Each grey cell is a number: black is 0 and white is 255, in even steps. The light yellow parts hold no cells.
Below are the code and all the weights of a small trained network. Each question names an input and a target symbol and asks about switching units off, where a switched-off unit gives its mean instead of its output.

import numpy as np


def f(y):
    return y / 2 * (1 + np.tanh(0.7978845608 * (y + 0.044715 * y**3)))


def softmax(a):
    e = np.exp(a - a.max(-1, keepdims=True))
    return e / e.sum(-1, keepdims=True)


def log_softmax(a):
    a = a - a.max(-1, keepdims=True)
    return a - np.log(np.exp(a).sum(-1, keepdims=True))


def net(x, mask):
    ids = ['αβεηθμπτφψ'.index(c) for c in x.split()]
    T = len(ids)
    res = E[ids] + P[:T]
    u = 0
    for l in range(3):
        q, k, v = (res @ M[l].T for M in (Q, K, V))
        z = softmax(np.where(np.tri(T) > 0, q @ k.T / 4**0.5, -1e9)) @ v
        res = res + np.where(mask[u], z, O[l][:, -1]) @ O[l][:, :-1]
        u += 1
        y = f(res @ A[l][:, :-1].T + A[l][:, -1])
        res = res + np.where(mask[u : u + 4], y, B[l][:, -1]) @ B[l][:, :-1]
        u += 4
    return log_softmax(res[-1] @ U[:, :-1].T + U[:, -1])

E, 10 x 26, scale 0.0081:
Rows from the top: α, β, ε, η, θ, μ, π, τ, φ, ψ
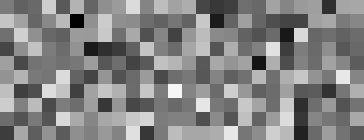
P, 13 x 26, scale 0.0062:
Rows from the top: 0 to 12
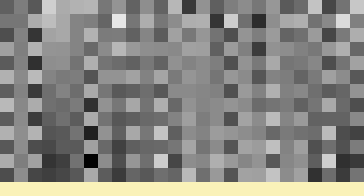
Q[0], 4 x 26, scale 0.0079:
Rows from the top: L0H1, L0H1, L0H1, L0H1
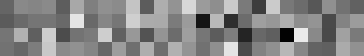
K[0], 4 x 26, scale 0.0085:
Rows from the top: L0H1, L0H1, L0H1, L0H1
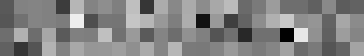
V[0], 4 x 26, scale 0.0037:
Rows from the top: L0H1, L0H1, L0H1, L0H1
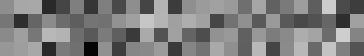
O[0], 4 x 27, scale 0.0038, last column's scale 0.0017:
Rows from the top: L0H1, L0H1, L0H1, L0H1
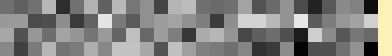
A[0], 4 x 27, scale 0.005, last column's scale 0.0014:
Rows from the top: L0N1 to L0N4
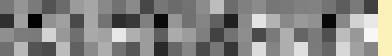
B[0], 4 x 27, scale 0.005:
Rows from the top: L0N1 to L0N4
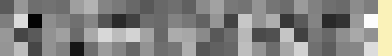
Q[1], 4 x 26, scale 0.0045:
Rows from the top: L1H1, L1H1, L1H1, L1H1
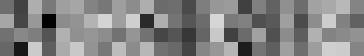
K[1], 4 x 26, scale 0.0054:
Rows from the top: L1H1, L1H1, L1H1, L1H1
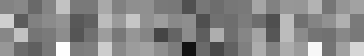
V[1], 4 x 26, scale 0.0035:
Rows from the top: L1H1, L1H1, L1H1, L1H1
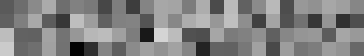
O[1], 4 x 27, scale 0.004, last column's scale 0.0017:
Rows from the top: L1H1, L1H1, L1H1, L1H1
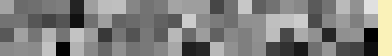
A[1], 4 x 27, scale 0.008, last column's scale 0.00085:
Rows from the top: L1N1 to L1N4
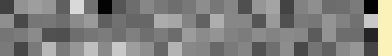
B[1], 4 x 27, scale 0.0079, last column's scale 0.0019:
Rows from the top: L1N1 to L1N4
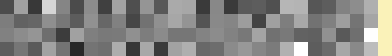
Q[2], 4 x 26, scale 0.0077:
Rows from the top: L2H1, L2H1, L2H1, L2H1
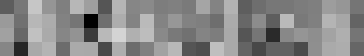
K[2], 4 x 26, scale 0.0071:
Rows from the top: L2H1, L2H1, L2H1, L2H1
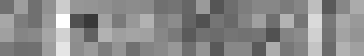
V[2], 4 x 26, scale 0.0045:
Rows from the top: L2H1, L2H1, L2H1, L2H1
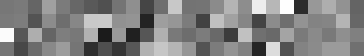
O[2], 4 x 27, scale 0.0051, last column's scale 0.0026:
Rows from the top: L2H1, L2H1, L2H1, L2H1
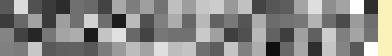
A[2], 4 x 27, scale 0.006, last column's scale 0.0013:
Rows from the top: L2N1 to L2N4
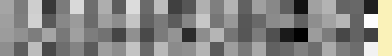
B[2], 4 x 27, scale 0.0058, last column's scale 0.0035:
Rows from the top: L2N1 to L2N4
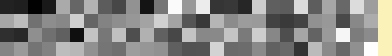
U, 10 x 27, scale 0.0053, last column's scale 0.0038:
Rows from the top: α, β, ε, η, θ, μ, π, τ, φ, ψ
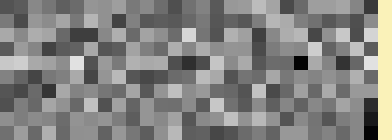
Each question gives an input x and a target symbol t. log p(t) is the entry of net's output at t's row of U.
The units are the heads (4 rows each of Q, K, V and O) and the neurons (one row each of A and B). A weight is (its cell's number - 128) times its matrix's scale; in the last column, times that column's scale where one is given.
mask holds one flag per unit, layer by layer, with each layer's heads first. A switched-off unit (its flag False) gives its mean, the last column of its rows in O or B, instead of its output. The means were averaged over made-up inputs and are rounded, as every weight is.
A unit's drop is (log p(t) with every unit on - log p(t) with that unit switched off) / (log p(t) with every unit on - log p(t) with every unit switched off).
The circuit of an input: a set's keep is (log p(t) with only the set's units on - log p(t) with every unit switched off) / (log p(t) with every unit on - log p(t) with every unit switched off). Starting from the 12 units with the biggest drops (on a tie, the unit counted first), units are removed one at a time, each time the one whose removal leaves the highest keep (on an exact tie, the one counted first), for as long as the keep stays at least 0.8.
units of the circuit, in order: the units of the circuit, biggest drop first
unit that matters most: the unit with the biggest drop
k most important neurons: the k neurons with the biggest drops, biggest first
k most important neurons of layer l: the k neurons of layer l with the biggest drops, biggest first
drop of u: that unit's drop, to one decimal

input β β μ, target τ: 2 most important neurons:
[L0N2; L2N3]
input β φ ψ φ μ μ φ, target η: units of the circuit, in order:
[L2H1]
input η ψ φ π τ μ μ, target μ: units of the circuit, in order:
[L2H1; L0N2]
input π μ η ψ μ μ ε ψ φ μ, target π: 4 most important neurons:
[L2N1; L0N2; L1N4; L2N3]
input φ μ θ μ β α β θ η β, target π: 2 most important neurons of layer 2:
[L2N1; L2N3]
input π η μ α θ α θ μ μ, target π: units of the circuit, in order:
[L2H1; L1N2]
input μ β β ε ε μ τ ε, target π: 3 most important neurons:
[L2N1; L1N1; L1N3]
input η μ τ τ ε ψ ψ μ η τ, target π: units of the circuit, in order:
[L2N1; L0N4]
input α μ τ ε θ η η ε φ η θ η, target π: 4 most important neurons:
[L2N1; L0N2; L1N3; L1N4]
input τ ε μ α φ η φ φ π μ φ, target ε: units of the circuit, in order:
[L2H1; L0N4; L0H1]
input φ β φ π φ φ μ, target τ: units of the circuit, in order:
[L0N2; L1H1; L1N1]
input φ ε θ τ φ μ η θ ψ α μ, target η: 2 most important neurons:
[L1N3; L0N2]
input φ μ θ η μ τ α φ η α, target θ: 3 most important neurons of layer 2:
[L2N4; L2N2; L2N3]
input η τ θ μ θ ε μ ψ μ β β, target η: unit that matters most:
L2H1
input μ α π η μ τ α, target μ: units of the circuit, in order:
[L2H1; L0H1]
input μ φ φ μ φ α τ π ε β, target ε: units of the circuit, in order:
[L0H1; L1N4; L0N3; L0N2]
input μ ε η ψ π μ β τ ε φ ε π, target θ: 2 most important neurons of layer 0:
[L0N2; L0N4]
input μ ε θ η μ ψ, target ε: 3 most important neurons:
[L1N4; L0N3; L0N2]
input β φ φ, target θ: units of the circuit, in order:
[L1H1; L2N1]
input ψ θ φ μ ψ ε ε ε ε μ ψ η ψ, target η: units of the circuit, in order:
[L2H1]
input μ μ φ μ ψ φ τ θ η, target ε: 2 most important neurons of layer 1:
[L1N3; L1N1]
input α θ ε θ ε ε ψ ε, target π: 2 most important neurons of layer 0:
[L0N4; L0N2]
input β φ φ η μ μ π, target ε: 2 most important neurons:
[L0N4; L2N4]
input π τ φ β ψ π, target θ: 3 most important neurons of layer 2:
[L2N4; L2N2; L2N3]
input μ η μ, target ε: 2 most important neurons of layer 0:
[L0N4; L0N2]
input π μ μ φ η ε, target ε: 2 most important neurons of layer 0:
[L0N3; L0N2]
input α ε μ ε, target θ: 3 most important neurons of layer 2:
[L2N2; L2N4; L2N1]
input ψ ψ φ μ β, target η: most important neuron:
[L0N2]
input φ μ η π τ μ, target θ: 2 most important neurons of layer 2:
[L2N2; L2N3]
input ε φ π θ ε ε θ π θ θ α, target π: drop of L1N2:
0.5
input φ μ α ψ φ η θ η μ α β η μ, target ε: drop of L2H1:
0.6
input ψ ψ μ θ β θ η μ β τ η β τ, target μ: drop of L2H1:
1.1
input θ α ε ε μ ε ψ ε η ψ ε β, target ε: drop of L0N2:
0.4
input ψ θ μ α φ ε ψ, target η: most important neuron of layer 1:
[L1N3]
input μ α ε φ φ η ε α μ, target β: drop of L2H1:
0.8
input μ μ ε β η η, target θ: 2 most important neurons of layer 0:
[L0N4; L0N3]
